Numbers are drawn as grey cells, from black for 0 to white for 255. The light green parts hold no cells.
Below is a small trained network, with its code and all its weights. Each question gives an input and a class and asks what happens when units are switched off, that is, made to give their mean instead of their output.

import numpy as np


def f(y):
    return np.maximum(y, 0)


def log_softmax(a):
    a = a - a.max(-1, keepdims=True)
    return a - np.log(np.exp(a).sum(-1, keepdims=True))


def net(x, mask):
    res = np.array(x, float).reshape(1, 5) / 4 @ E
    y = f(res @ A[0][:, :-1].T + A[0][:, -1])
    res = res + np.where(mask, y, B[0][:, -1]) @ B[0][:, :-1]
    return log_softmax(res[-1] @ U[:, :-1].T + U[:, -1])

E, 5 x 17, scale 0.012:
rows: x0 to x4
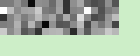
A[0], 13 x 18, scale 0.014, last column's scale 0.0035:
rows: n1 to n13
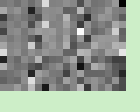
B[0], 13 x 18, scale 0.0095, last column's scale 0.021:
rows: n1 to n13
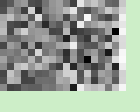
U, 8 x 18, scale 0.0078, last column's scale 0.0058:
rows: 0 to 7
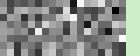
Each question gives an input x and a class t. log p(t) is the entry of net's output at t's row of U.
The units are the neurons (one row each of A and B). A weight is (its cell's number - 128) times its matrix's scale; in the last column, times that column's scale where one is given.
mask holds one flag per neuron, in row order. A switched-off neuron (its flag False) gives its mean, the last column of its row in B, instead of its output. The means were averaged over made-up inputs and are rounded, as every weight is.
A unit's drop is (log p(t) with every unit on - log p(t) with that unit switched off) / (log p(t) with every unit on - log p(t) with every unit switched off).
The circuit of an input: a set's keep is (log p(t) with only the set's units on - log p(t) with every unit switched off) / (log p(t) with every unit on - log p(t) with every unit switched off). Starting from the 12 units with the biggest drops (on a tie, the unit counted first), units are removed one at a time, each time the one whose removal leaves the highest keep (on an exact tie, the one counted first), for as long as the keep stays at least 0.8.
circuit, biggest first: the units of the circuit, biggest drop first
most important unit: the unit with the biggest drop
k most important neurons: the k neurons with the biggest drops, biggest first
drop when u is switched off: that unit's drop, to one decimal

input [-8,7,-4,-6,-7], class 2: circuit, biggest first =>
(n12)
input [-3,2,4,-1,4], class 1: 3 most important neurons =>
(n5; n9; n2)
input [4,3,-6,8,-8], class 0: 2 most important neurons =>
(n13; n6)
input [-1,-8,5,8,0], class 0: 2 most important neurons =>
(n13; n8)
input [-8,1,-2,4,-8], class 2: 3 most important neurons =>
(n12; n6; n8)
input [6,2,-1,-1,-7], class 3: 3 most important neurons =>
(n9; n12; n7)
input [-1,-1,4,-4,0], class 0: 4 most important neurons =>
(n10; n4; n1; n12)
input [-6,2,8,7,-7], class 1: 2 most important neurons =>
(n5; n4)
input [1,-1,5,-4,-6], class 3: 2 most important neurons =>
(n9; n10)
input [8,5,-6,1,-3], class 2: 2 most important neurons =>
(n11; n5)
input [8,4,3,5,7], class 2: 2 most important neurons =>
(n2; n11)
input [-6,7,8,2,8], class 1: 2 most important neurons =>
(n5; n9)
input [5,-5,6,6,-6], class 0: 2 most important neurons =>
(n13; n10)
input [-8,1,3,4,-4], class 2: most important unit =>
n12
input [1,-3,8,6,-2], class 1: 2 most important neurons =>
(n5; n4)
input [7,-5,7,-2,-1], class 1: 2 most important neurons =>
(n5; n7)
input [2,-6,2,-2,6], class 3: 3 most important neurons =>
(n6; n2; n8)
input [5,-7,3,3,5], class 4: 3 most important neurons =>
(n3; n6; n9)
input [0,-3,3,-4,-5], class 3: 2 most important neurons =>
(n9; n13)
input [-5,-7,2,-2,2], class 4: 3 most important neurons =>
(n3; n6; n2)
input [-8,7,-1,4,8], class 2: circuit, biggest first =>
(n7)
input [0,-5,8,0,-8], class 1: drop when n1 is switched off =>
0.0
